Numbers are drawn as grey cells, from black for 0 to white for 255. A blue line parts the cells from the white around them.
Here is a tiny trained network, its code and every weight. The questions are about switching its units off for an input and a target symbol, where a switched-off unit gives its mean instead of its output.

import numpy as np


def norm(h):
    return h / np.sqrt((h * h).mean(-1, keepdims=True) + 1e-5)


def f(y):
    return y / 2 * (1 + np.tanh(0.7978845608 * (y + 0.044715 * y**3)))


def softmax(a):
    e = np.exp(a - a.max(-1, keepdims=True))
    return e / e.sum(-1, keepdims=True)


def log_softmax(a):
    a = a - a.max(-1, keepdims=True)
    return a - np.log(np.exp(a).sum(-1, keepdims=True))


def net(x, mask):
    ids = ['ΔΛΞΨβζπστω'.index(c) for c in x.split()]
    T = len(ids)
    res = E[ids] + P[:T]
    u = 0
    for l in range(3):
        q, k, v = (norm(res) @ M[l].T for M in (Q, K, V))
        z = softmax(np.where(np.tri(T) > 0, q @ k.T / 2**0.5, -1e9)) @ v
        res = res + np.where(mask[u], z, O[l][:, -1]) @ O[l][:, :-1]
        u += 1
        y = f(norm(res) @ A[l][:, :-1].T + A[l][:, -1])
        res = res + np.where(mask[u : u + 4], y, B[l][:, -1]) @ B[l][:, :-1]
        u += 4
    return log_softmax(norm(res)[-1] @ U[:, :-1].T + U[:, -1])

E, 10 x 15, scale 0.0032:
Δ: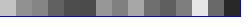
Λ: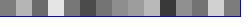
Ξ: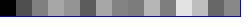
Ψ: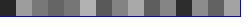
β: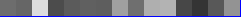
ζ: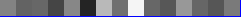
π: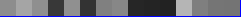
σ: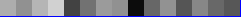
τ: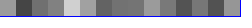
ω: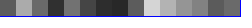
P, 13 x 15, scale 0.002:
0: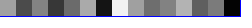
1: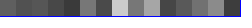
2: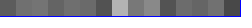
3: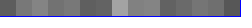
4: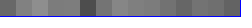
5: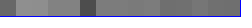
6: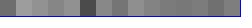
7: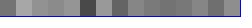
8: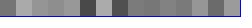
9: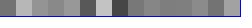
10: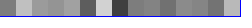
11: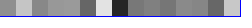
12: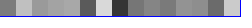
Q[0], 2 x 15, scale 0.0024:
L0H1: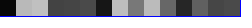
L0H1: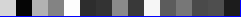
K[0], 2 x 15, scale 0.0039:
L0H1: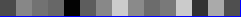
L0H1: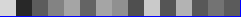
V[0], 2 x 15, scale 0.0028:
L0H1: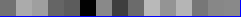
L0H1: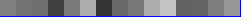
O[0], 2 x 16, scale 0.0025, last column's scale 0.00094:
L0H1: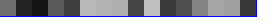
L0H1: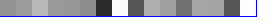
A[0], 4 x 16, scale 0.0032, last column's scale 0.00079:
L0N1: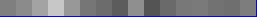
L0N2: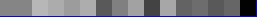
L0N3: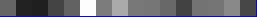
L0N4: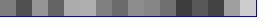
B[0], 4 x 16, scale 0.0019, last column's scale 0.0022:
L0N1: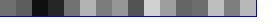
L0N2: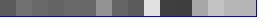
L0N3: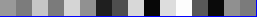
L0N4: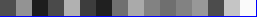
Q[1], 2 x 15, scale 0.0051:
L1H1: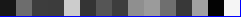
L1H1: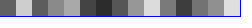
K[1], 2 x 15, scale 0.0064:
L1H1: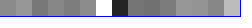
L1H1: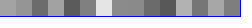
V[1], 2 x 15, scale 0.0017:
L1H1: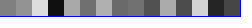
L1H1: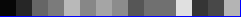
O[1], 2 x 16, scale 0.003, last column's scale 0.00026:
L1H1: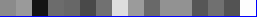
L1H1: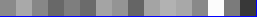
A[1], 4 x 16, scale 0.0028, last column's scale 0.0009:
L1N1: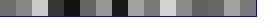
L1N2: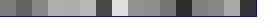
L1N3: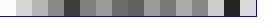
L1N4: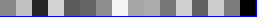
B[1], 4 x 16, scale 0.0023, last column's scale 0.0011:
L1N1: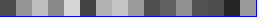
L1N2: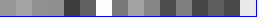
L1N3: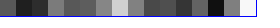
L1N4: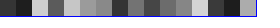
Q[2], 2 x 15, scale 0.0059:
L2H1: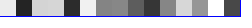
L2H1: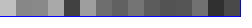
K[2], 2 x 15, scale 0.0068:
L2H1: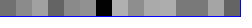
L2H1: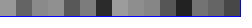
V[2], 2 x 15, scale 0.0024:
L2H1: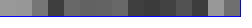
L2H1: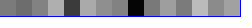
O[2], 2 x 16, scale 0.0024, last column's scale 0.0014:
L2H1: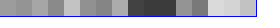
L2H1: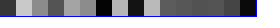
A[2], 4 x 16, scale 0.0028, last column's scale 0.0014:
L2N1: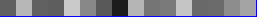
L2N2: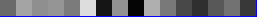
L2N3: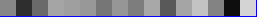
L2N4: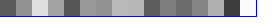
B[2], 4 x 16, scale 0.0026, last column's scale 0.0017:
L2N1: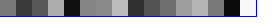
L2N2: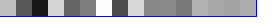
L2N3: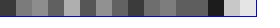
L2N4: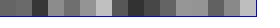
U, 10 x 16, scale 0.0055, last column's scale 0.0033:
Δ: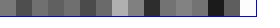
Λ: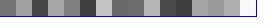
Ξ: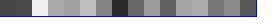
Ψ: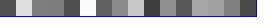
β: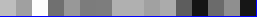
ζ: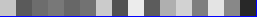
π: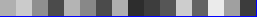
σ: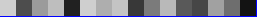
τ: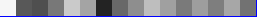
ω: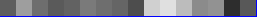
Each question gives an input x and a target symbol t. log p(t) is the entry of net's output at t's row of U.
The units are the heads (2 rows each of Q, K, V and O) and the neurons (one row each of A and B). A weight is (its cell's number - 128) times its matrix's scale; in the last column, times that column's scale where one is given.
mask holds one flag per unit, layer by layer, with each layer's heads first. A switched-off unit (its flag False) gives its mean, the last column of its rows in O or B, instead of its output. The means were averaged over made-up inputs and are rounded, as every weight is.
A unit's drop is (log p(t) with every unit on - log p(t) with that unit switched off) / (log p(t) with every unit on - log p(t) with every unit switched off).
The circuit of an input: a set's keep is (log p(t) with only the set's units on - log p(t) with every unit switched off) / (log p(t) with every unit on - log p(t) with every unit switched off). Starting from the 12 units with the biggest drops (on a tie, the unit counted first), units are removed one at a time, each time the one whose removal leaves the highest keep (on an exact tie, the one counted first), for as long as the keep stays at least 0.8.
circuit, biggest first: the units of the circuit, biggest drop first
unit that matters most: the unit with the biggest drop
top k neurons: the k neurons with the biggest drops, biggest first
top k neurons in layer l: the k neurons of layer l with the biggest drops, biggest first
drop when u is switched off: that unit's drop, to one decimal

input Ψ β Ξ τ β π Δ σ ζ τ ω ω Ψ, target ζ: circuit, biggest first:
L2H1; L2N3
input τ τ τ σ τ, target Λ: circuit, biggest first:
L2N2; L2H1
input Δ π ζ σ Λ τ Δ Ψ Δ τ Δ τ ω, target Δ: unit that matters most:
L1H1
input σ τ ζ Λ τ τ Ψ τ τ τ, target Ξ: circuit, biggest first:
L1H1; L0H1
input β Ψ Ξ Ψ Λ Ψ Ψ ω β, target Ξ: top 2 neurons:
L0N4; L1N3
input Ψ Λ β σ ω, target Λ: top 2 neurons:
L2N2; L0N3
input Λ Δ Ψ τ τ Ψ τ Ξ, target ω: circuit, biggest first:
L2H1; L1H1
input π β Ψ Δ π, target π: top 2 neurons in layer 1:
L1N2; L1N1
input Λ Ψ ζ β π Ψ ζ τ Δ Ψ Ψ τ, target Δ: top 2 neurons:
L0N4; L2N1
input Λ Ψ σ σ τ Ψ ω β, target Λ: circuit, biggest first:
L2H1; L2N2
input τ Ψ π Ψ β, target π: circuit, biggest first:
L2H1; L1N3
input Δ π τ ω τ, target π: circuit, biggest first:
L2H1; L0H1
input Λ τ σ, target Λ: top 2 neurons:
L2N2; L2N1
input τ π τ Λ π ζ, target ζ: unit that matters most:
L2H1
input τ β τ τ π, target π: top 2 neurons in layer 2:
L2N1; L2N3
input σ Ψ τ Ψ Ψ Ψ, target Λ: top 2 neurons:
L2N2; L0N2
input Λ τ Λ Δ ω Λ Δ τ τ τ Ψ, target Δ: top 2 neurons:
L0N3; L2N1
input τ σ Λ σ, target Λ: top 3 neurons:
L2N2; L2N1; L1N3
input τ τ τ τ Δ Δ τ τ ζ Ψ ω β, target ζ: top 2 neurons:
L2N3; L1N3
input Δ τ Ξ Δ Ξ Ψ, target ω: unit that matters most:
L1H1
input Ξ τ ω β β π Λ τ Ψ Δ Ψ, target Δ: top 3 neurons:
L2N1; L0N3; L0N4
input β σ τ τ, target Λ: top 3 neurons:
L2N2; L1N2; L0N2
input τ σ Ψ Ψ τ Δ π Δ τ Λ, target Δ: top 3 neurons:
L1N4; L0N4; L0N2
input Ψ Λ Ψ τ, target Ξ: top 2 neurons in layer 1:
L1N3; L1N2
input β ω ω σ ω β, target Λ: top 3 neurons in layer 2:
L2N2; L2N1; L2N4
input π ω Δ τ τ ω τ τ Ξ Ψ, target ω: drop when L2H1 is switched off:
0.4
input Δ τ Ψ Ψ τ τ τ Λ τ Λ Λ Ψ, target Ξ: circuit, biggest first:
L1H1
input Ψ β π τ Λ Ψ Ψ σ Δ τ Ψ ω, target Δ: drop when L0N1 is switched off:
0.2
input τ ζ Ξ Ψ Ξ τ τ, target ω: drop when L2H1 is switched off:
0.3
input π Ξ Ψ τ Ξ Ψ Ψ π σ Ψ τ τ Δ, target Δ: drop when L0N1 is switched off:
0.0
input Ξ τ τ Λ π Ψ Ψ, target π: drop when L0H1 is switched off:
0.3
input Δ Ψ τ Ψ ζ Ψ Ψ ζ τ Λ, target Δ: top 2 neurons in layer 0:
L0N4; L0N2
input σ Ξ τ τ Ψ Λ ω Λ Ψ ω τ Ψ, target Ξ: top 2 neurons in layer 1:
L1N3; L1N1
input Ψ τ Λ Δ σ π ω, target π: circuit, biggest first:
L2H1
